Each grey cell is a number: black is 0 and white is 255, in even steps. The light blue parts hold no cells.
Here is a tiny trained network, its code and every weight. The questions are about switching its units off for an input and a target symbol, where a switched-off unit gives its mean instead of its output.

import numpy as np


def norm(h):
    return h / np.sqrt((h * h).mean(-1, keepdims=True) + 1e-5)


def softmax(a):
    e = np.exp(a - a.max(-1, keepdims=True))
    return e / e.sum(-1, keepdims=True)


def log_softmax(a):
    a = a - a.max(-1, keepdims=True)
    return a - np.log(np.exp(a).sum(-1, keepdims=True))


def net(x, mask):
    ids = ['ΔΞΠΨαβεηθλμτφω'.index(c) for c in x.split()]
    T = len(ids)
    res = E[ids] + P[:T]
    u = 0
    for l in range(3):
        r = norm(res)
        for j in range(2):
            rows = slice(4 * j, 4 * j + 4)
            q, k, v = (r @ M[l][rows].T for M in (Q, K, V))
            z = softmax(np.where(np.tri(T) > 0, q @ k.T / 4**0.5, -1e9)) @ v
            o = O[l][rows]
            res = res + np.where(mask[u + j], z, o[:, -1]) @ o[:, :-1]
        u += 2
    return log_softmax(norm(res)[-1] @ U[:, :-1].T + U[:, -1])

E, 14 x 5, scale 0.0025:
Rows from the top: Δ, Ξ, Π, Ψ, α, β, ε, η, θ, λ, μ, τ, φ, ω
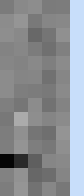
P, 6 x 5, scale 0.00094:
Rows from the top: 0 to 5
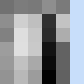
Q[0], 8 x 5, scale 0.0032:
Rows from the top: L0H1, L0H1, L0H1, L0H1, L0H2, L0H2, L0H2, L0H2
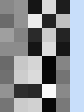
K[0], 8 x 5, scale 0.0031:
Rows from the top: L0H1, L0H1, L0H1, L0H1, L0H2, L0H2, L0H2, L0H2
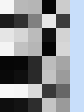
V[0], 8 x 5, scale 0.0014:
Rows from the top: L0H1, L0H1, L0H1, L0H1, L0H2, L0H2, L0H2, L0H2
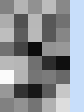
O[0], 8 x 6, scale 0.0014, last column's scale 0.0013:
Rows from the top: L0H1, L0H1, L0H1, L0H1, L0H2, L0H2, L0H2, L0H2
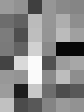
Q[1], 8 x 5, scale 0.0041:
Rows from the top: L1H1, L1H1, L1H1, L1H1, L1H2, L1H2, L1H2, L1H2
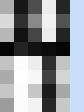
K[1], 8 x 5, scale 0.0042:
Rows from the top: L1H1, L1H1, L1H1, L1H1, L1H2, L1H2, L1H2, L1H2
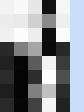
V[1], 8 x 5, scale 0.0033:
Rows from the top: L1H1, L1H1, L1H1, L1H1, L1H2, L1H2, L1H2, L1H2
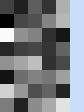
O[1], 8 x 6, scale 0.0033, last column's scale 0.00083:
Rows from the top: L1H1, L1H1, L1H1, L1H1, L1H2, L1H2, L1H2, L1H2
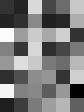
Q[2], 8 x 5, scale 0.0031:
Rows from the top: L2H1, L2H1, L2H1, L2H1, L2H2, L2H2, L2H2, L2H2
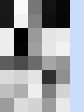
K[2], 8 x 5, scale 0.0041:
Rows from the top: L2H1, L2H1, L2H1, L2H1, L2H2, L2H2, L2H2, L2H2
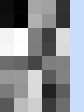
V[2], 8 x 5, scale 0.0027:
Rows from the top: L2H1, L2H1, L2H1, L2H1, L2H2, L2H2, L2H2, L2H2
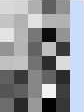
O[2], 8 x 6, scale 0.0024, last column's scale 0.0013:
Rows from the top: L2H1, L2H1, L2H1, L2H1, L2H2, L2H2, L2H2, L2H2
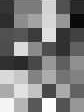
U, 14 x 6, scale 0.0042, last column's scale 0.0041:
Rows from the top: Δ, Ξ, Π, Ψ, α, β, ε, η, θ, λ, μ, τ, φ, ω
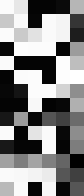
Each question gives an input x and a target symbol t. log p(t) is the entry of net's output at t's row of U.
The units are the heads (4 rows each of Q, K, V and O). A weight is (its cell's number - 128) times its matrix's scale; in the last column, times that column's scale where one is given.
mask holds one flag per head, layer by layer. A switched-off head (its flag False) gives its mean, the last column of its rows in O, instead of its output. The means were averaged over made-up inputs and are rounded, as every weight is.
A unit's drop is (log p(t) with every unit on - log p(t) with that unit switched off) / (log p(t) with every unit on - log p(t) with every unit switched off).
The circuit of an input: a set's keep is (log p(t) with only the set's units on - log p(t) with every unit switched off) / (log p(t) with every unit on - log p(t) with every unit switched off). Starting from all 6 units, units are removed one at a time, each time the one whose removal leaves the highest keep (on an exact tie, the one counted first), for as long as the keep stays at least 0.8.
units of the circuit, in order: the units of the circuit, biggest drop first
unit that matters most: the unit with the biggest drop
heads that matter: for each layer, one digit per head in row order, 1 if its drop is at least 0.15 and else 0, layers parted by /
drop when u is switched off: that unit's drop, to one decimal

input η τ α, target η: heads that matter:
00 / 10 / 00
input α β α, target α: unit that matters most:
L0H2
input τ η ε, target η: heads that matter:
00 / 11 / 00
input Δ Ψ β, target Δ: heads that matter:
00 / 00 / 01
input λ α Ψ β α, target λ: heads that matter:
11 / 10 / 10
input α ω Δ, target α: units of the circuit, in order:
L0H2, L1H2
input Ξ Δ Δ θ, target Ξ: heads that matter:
10 / 11 / 00
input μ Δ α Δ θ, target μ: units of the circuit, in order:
L0H1, L2H1, L2H2, L1H2
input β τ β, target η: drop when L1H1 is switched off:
0.7
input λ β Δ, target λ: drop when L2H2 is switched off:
0.1
